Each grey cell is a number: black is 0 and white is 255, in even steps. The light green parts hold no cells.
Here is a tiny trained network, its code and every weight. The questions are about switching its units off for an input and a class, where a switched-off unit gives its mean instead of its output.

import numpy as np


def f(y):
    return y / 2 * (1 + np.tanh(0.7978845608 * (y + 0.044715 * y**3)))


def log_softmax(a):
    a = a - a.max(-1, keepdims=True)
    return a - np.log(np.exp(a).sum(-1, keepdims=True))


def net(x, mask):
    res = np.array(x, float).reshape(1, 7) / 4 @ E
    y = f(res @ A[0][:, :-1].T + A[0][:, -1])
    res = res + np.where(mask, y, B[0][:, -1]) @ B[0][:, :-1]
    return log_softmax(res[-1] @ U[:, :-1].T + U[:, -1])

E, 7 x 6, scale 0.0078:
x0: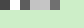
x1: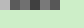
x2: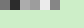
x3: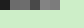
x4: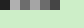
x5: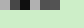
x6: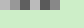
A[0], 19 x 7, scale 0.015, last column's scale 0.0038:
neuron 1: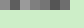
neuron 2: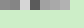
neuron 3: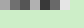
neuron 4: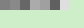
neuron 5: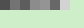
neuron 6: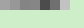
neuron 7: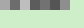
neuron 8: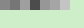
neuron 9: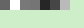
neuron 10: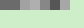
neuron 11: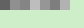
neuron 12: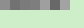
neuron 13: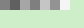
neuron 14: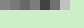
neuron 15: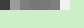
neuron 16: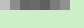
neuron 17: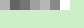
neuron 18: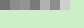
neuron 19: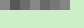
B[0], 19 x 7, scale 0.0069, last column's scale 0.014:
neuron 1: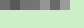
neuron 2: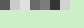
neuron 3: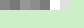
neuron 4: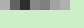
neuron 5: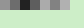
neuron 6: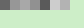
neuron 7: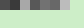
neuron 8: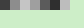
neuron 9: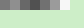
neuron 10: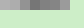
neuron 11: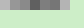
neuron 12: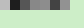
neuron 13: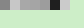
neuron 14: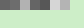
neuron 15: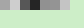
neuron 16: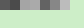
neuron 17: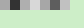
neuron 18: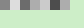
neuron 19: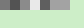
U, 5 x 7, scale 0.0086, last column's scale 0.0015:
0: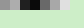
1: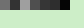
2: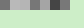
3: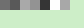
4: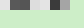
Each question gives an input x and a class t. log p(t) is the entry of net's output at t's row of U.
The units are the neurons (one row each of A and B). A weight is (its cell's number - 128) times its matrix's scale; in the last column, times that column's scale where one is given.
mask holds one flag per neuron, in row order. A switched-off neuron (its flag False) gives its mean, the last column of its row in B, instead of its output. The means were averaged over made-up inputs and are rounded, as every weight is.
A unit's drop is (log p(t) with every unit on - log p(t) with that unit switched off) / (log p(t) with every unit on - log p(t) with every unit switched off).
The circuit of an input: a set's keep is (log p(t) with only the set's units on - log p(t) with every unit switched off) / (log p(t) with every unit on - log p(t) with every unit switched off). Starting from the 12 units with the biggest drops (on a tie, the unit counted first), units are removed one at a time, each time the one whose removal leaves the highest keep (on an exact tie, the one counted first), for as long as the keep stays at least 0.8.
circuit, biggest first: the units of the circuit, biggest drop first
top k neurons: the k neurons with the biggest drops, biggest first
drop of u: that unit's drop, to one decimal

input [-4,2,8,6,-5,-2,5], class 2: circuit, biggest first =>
[neuron 13]
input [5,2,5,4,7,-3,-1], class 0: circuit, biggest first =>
[neuron 15; neuron 5]
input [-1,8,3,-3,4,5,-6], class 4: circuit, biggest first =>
[neuron 2; neuron 9]
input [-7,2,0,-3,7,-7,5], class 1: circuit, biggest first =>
[neuron 3; neuron 7]
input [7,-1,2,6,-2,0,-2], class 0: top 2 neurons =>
[neuron 15; neuron 17]
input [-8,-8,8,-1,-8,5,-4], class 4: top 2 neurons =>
[neuron 17; neuron 13]
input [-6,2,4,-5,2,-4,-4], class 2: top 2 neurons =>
[neuron 13; neuron 2]
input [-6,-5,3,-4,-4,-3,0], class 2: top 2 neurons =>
[neuron 2; neuron 13]
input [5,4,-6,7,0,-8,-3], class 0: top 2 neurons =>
[neuron 15; neuron 9]
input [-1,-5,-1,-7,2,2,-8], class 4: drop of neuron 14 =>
0.3
